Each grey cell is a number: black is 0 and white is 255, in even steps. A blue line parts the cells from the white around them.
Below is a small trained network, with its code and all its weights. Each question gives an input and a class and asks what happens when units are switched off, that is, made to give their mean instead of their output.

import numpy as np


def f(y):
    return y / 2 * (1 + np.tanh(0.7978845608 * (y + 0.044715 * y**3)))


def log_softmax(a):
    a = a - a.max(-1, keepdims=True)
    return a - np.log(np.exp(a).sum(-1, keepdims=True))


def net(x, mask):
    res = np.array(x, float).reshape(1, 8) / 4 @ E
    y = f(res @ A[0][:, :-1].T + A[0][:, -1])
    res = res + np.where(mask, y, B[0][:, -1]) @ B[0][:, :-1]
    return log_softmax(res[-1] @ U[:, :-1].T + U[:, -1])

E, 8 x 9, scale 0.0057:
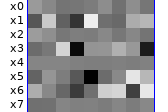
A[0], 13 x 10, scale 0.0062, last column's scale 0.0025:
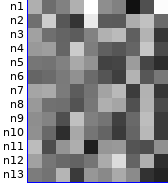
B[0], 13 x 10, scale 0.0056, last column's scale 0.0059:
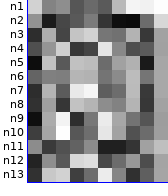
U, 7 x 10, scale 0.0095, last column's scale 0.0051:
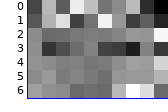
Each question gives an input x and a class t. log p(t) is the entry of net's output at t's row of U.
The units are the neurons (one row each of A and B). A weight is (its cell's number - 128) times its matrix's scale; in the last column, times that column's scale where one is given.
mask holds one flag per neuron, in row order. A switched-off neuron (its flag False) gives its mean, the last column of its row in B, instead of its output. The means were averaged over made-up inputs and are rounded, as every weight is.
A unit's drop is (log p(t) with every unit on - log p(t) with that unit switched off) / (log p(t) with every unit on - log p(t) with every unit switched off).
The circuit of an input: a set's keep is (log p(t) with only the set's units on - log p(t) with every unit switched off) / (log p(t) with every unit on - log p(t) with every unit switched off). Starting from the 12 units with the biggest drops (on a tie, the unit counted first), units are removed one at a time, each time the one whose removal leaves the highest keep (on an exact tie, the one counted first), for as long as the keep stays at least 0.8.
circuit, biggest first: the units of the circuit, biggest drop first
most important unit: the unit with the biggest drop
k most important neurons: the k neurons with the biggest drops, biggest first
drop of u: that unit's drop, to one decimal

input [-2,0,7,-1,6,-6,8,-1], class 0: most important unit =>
n7
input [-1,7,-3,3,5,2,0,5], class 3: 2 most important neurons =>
(n2 n1)
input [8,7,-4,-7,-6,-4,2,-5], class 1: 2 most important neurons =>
(n9 n10)
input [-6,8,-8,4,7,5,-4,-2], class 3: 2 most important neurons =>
(n2 n1)
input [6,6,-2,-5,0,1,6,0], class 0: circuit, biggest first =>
(n7 n3)
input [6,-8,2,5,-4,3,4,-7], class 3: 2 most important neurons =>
(n11 n1)
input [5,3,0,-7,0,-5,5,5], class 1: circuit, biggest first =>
(n9 n10)
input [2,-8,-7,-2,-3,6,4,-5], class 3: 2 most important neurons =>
(n11 n1)
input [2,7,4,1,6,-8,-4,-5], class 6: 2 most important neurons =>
(n1 n11)
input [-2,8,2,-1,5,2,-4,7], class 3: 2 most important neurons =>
(n2 n1)
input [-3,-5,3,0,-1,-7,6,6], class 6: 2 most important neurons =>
(n1 n2)
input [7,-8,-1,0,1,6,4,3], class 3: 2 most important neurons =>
(n11 n1)
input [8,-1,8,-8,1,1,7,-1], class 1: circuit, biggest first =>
(n10 n9)
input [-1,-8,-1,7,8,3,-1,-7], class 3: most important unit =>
n11
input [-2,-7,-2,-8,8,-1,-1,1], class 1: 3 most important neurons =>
(n9 n10 n4)
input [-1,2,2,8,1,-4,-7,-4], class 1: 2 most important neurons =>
(n13 n7)
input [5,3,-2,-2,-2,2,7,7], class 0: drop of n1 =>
0.1
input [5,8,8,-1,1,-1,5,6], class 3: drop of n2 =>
1.1
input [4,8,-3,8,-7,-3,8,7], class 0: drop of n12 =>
0.2
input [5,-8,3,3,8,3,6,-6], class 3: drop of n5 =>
0.1
